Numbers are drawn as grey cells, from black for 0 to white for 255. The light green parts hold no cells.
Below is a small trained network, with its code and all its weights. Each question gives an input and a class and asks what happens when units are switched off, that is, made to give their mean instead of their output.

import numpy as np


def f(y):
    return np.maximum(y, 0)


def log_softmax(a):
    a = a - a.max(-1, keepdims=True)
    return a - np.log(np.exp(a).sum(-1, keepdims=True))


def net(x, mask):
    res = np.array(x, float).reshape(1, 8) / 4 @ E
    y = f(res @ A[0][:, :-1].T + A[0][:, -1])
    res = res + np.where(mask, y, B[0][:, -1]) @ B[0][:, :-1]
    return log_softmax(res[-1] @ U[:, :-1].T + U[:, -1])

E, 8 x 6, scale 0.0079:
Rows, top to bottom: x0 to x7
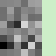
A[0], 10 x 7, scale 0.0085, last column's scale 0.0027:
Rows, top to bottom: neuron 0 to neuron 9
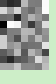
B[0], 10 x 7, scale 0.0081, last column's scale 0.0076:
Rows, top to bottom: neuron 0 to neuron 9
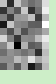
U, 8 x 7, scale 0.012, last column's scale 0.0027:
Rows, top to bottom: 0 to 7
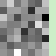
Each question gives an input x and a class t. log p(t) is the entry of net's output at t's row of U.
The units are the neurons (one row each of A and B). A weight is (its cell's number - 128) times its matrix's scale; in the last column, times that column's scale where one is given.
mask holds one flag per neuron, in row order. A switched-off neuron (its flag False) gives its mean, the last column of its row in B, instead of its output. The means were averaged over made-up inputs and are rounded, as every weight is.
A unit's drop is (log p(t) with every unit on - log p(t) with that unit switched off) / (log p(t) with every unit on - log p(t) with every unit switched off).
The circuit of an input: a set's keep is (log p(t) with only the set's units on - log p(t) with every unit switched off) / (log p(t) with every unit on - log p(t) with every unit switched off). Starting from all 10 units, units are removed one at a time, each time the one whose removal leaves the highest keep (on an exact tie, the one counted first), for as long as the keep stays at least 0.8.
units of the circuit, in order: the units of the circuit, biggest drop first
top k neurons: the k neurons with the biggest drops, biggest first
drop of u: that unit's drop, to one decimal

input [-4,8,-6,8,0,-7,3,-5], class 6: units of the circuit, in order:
neuron 2
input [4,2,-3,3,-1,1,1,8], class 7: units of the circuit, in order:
neuron 6; neuron 0; neuron 1
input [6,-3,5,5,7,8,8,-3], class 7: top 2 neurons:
neuron 8; neuron 0
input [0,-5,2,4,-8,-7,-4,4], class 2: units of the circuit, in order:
neuron 5; neuron 3
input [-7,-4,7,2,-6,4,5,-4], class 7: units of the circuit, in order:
neuron 0; neuron 8; neuron 6
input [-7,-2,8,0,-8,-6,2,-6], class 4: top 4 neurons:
neuron 5; neuron 6; neuron 1; neuron 8
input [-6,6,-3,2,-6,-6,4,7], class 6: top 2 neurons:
neuron 3; neuron 2
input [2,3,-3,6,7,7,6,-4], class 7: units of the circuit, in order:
neuron 8; neuron 0
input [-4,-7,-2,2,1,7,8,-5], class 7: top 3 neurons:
neuron 8; neuron 0; neuron 6
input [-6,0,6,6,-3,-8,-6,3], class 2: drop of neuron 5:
0.2
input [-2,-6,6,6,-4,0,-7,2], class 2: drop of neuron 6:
0.1
